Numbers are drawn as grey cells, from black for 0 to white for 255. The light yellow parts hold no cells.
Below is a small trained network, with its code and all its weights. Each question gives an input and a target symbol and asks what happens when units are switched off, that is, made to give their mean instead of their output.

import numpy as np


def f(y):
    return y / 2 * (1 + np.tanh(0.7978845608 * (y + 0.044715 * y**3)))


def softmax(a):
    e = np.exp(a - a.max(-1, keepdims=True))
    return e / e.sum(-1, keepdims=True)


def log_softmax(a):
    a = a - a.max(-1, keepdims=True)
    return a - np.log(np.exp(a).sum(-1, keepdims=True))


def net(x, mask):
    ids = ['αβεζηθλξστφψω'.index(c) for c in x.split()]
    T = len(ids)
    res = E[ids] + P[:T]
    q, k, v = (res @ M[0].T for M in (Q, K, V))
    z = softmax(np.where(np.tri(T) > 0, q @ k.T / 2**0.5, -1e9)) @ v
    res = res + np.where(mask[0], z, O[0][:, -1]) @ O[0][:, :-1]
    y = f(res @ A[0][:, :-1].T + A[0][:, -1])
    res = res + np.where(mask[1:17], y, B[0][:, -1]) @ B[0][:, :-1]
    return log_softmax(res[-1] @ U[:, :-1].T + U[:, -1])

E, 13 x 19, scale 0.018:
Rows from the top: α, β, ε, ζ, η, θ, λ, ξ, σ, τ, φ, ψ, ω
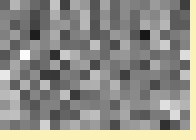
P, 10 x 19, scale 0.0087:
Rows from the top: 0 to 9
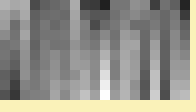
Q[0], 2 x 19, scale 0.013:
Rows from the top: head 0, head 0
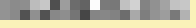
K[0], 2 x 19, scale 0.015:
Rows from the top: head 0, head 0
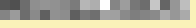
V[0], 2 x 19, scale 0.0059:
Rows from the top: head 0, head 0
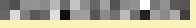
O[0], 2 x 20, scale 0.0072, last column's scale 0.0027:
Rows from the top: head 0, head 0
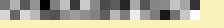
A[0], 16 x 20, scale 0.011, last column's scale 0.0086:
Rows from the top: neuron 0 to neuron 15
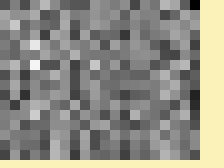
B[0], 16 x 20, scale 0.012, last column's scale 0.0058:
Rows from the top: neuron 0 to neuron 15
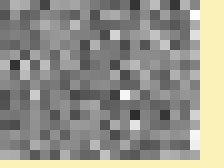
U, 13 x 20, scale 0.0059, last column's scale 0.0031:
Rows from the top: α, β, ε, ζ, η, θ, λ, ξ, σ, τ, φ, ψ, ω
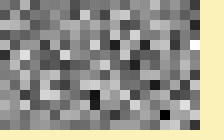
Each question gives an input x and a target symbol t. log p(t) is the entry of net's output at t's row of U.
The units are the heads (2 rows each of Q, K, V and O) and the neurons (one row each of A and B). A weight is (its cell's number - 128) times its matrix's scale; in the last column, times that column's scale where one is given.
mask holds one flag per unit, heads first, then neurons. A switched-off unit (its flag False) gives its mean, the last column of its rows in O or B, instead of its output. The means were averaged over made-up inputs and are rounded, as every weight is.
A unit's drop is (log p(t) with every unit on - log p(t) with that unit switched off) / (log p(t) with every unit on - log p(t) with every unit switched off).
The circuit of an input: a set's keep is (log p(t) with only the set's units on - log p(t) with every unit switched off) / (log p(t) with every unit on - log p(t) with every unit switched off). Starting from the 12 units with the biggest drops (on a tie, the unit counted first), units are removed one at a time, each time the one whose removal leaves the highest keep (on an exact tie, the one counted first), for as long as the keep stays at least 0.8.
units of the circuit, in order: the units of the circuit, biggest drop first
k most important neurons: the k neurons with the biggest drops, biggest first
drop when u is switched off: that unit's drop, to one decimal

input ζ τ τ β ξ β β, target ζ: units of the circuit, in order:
(head 0; neuron 4; neuron 1)
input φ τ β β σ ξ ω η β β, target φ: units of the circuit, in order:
(head 0; neuron 14)
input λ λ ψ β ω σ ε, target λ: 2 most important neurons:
(neuron 1; neuron 11)
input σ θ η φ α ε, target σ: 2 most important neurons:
(neuron 7; neuron 14)
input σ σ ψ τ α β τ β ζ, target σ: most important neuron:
(neuron 7)
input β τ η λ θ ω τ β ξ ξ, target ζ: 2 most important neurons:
(neuron 12; neuron 11)
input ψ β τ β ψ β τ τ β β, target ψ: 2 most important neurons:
(neuron 5; neuron 10)
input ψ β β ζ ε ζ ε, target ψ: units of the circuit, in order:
(head 0; neuron 5; neuron 10)
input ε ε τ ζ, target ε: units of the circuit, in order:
(head 0; neuron 15; neuron 3)
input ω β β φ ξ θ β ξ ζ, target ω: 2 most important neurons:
(neuron 9; neuron 14)
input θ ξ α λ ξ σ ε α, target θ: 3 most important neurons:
(neuron 0; neuron 9; neuron 15)
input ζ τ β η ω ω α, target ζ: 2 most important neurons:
(neuron 4; neuron 1)
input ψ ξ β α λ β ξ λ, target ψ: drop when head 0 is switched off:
1.0
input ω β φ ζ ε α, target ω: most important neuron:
(neuron 9)
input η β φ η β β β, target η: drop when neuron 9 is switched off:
0.0
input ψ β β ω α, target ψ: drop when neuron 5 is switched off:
0.4
